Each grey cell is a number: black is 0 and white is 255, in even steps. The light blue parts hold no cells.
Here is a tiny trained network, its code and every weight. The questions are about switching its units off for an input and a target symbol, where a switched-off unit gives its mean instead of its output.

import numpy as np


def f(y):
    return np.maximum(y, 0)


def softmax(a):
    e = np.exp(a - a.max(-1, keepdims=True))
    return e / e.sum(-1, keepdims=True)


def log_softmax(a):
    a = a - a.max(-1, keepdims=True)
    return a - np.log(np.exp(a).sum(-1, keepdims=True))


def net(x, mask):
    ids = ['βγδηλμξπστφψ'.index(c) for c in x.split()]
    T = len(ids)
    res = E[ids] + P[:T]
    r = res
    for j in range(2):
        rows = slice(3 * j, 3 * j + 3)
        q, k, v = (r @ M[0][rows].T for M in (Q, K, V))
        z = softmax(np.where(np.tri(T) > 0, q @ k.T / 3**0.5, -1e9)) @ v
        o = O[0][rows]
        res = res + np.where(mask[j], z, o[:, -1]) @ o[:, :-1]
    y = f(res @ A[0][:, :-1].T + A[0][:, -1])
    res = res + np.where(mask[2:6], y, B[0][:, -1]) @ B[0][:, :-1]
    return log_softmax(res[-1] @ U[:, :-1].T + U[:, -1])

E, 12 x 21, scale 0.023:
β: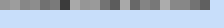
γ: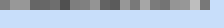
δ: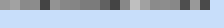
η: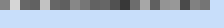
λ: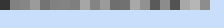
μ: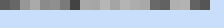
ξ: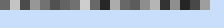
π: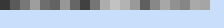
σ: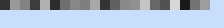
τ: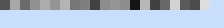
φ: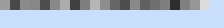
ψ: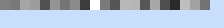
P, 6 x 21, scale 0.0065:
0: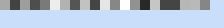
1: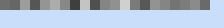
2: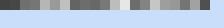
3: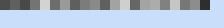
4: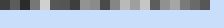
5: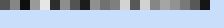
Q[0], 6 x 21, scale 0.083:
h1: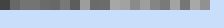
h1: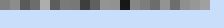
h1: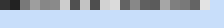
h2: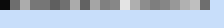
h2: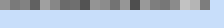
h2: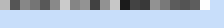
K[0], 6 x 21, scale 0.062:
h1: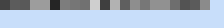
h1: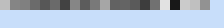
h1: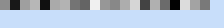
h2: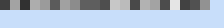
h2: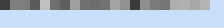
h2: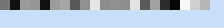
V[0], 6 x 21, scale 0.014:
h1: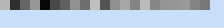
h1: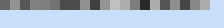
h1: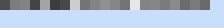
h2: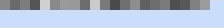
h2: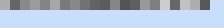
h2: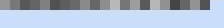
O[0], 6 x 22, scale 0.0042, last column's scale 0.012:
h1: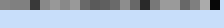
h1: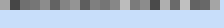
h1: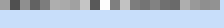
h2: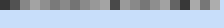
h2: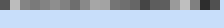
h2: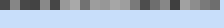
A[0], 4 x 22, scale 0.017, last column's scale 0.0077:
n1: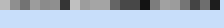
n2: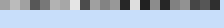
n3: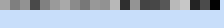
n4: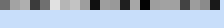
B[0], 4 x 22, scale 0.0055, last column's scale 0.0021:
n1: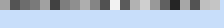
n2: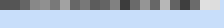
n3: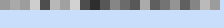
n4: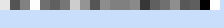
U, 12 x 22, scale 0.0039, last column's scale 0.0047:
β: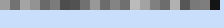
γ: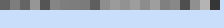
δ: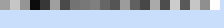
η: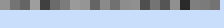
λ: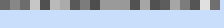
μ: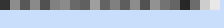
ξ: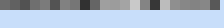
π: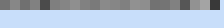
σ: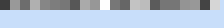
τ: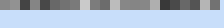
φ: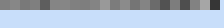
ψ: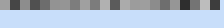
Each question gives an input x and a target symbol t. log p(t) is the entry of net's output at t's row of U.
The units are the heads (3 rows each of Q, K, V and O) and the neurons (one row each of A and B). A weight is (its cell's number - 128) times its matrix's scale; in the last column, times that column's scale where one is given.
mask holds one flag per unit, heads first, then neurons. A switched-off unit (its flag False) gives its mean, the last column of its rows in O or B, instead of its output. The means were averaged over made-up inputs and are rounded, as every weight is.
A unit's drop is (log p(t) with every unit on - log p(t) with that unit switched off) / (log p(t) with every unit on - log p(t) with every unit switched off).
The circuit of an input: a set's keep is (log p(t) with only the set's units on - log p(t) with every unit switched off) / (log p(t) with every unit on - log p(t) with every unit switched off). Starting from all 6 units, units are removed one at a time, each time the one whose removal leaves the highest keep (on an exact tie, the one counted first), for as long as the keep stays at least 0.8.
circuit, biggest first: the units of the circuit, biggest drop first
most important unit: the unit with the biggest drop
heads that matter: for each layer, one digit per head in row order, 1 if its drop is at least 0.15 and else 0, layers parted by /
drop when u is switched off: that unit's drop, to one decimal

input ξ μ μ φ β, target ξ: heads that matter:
10
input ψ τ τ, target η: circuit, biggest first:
h1, n4
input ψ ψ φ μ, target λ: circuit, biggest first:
h2, n3
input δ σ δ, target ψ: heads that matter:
11
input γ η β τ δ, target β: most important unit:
h2
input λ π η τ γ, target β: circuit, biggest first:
h2, h1
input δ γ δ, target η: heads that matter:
10
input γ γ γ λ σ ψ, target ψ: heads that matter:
11
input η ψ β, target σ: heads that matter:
10
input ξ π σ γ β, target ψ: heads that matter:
11
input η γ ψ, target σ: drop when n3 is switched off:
0.0
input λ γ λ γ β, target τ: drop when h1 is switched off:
0.4
